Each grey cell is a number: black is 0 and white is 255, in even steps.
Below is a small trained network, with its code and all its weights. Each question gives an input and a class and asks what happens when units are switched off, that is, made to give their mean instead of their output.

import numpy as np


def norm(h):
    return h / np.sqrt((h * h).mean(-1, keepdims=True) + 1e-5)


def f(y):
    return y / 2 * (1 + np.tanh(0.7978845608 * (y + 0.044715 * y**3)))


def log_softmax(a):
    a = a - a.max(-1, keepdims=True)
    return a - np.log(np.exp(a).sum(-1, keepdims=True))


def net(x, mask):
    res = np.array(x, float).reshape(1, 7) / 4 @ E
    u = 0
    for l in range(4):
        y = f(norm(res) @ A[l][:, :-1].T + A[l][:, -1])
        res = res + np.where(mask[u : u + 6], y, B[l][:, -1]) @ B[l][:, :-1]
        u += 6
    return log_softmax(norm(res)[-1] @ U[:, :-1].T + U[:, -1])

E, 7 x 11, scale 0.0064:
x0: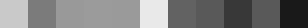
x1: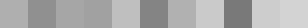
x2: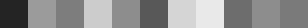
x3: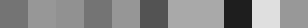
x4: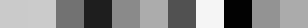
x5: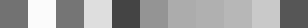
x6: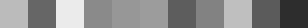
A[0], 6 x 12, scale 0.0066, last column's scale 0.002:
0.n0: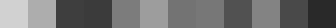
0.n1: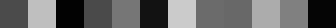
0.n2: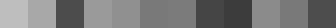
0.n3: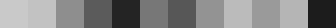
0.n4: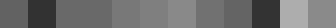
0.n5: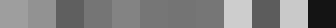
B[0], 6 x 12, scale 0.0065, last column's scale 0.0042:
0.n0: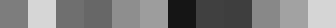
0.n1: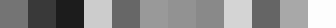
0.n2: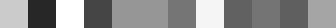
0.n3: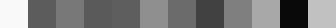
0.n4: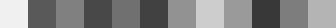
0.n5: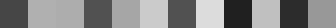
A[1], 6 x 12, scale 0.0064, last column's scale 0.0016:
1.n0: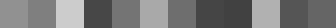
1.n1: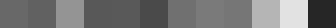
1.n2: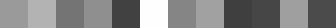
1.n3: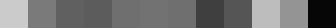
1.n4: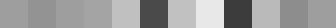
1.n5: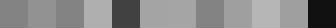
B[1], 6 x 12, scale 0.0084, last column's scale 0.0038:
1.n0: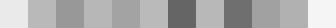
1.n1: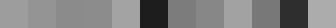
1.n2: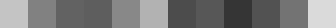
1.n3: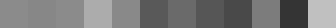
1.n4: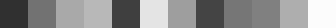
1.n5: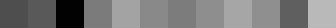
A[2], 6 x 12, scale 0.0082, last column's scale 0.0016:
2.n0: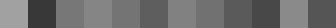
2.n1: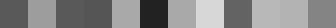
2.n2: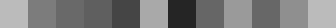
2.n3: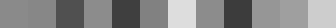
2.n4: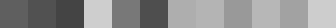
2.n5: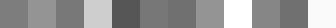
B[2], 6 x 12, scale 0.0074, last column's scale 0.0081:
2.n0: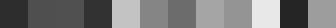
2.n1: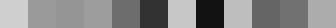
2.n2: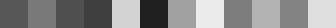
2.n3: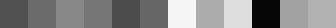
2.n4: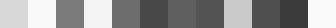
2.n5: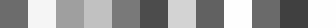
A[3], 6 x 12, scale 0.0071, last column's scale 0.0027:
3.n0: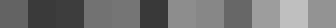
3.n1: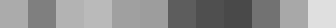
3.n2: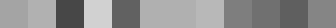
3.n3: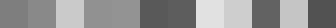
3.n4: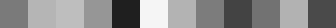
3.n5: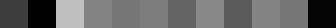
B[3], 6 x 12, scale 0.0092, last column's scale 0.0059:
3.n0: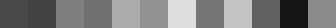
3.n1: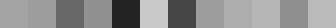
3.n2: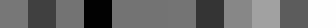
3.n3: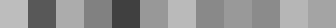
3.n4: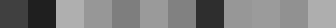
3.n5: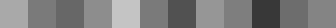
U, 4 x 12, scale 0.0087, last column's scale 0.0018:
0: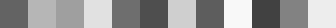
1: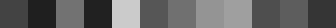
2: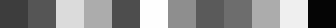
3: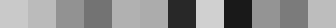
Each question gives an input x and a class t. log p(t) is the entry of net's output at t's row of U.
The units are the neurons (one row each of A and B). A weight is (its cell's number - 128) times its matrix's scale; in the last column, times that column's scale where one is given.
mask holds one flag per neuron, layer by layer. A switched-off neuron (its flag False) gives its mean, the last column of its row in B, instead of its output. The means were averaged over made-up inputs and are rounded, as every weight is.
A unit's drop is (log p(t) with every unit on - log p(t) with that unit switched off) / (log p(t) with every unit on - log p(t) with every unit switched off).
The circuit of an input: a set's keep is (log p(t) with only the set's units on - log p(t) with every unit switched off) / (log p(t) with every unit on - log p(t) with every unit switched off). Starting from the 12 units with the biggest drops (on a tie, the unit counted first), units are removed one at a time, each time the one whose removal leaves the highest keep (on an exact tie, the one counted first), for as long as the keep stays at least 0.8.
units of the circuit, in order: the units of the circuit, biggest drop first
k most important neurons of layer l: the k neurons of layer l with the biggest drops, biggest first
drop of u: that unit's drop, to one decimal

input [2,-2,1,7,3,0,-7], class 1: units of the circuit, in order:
(3.n2)
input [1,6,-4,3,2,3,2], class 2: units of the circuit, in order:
(1.n4; 2.n4)
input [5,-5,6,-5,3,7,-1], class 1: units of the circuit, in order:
(3.n2; 2.n4)
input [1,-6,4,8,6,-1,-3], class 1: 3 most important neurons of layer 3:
(3.n0; 3.n1; 3.n3)
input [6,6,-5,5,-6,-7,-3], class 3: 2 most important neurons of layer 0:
(0.n1; 0.n2)
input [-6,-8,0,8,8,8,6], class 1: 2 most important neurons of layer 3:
(3.n2; 3.n1)
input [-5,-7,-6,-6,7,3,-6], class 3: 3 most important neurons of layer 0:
(0.n0; 0.n5; 0.n3)
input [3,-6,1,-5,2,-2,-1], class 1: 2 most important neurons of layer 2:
(2.n2; 2.n4)
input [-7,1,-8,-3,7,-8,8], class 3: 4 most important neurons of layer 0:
(0.n1; 0.n5; 0.n3; 0.n0)
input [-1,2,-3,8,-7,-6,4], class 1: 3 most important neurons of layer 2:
(2.n5; 2.n4; 2.n0)
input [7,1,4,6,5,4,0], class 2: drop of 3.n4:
0.1
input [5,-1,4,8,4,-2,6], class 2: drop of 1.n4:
0.2
